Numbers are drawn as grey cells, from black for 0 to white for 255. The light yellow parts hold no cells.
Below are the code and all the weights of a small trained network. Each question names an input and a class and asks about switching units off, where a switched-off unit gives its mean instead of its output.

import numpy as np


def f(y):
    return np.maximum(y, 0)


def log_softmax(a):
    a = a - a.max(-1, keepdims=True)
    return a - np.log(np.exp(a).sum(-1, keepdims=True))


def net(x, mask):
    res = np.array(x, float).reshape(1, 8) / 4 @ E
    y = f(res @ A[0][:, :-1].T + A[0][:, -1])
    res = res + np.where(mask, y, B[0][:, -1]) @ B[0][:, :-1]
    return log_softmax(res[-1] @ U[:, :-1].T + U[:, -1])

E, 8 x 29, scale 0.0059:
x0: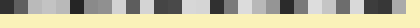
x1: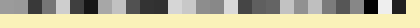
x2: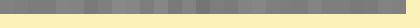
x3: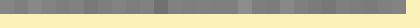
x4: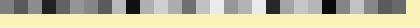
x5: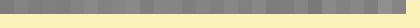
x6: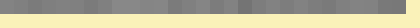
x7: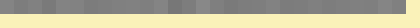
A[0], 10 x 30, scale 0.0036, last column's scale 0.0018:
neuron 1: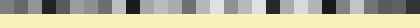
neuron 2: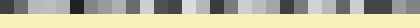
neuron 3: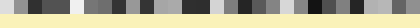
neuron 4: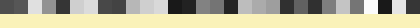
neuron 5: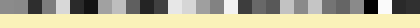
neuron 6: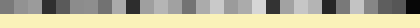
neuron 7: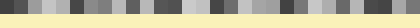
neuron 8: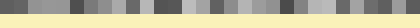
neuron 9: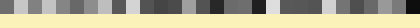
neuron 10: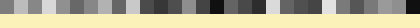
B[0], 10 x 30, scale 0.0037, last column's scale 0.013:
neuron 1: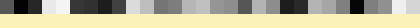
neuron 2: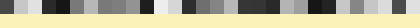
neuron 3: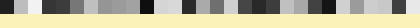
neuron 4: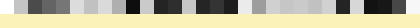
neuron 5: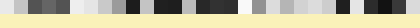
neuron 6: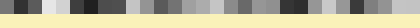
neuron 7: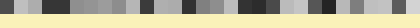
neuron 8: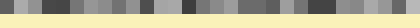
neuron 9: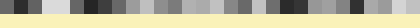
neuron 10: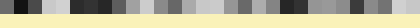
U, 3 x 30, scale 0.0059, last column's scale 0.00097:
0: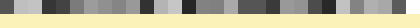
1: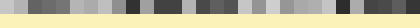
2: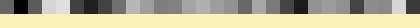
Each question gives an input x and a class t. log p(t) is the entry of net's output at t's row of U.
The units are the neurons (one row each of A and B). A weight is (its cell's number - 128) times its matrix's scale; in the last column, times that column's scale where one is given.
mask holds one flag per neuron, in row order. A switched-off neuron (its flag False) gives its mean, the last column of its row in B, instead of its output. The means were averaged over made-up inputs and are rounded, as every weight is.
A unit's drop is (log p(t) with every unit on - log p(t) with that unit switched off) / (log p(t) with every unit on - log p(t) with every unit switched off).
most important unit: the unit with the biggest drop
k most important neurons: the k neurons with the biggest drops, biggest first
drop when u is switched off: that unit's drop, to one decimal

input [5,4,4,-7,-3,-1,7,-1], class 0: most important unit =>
neuron 4
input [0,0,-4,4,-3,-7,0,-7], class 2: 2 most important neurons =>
[neuron 4; neuron 5]
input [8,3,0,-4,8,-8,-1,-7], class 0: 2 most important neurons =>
[neuron 2; neuron 7]
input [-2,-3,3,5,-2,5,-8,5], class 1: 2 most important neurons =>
[neuron 2; neuron 7]
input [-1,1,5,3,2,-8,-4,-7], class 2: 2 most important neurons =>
[neuron 4; neuron 2]
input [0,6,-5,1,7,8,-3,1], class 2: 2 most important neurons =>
[neuron 1; neuron 4]
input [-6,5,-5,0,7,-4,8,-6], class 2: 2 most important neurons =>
[neuron 1; neuron 6]
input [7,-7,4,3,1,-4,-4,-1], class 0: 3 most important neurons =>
[neuron 2; neuron 7; neuron 5]
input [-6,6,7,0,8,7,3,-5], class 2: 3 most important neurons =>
[neuron 1; neuron 6; neuron 4]
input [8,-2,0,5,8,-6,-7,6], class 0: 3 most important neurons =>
[neuron 2; neuron 7; neuron 8]
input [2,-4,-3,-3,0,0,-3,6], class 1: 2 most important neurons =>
[neuron 4; neuron 3]
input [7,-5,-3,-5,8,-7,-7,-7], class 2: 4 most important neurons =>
[neuron 1; neuron 6; neuron 3; neuron 5]
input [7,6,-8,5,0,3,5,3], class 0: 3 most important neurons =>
[neuron 2; neuron 4; neuron 7]
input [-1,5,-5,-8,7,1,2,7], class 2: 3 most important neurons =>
[neuron 1; neuron 4; neuron 6]
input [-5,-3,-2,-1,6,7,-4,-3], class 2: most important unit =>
neuron 1
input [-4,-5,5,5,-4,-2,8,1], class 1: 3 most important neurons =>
[neuron 4; neuron 2; neuron 7]
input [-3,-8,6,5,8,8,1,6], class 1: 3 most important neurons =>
[neuron 4; neuron 10; neuron 9]
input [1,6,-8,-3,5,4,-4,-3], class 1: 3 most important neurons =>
[neuron 5; neuron 10; neuron 9]
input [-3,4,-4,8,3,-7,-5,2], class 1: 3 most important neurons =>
[neuron 5; neuron 2; neuron 7]
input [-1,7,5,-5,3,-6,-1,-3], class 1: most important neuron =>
[neuron 5]
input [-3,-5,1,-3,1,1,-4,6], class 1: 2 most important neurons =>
[neuron 4; neuron 2]
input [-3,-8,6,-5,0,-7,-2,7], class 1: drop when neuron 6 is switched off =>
0.0
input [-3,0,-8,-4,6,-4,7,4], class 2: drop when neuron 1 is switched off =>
0.1
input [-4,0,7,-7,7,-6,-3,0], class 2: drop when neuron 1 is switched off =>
0.2
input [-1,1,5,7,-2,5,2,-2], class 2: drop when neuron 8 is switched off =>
0.2
